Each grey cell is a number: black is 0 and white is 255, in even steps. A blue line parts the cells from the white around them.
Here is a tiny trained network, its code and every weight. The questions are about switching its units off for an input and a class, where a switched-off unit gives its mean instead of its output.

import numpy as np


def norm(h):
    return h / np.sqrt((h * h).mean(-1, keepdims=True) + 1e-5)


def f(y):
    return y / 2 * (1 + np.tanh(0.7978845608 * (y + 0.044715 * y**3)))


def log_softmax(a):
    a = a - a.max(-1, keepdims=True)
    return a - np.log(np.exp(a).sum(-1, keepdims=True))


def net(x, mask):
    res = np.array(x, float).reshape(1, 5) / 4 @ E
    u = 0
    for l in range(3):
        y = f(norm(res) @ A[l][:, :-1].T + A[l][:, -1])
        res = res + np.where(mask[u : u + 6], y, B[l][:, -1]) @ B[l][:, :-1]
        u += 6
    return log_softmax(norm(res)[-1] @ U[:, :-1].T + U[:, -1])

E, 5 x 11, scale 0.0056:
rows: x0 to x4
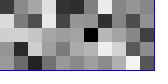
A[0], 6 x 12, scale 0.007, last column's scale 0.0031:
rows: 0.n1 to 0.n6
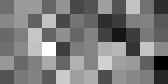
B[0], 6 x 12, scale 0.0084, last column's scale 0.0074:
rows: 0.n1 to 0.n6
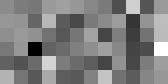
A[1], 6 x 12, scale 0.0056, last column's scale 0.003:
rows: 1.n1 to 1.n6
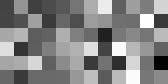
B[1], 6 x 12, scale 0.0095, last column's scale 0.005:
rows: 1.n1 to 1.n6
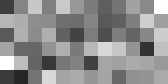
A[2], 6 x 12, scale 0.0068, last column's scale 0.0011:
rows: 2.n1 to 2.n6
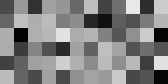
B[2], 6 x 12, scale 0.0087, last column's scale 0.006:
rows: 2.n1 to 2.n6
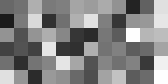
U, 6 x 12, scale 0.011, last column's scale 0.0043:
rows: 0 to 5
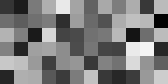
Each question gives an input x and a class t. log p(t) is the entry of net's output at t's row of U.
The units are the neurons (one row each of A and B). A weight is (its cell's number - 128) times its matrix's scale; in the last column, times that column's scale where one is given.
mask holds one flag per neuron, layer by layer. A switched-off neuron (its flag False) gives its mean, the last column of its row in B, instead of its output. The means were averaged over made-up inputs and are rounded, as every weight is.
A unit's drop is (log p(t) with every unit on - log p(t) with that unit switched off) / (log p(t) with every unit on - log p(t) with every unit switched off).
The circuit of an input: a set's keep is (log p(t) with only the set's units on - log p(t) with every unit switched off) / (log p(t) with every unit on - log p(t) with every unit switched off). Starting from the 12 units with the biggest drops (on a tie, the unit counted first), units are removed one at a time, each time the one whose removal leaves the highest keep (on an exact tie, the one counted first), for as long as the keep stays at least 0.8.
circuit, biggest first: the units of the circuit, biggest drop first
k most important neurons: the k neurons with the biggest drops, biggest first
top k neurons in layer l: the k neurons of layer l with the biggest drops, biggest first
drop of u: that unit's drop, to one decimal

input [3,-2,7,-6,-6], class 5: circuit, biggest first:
2.n2
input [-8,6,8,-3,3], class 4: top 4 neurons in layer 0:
0.n4; 0.n5; 0.n3; 0.n6
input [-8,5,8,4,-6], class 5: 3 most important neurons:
2.n2; 1.n3; 0.n6
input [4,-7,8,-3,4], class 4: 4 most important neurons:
1.n5; 0.n4; 1.n4; 2.n4
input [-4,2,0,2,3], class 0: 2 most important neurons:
0.n2; 0.n3
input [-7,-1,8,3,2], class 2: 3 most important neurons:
1.n1; 1.n4; 2.n2
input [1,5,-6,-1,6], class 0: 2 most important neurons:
1.n6; 0.n3
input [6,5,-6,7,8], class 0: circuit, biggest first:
0.n2; 1.n1
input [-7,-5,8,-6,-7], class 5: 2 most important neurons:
2.n2; 0.n3
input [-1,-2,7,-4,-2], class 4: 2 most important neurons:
1.n5; 0.n4
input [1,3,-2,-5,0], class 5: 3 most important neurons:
2.n2; 1.n4; 0.n4
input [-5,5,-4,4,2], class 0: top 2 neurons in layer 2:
2.n5; 2.n3
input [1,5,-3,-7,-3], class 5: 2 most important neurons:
2.n2; 0.n4
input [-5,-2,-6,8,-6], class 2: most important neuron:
0.n3
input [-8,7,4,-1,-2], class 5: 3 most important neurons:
2.n2; 1.n3; 0.n4
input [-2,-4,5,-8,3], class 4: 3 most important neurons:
1.n5; 0.n4; 0.n1
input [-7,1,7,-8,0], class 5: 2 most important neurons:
2.n2; 1.n3
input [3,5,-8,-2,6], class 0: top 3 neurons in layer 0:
0.n3; 0.n4; 0.n5
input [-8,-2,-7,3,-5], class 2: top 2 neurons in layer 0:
0.n6; 0.n3
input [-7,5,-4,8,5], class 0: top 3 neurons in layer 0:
0.n2; 0.n4; 0.n3
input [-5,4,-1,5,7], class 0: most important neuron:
1.n6
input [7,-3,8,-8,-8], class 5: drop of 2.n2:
0.2
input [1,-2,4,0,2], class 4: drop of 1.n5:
1.2
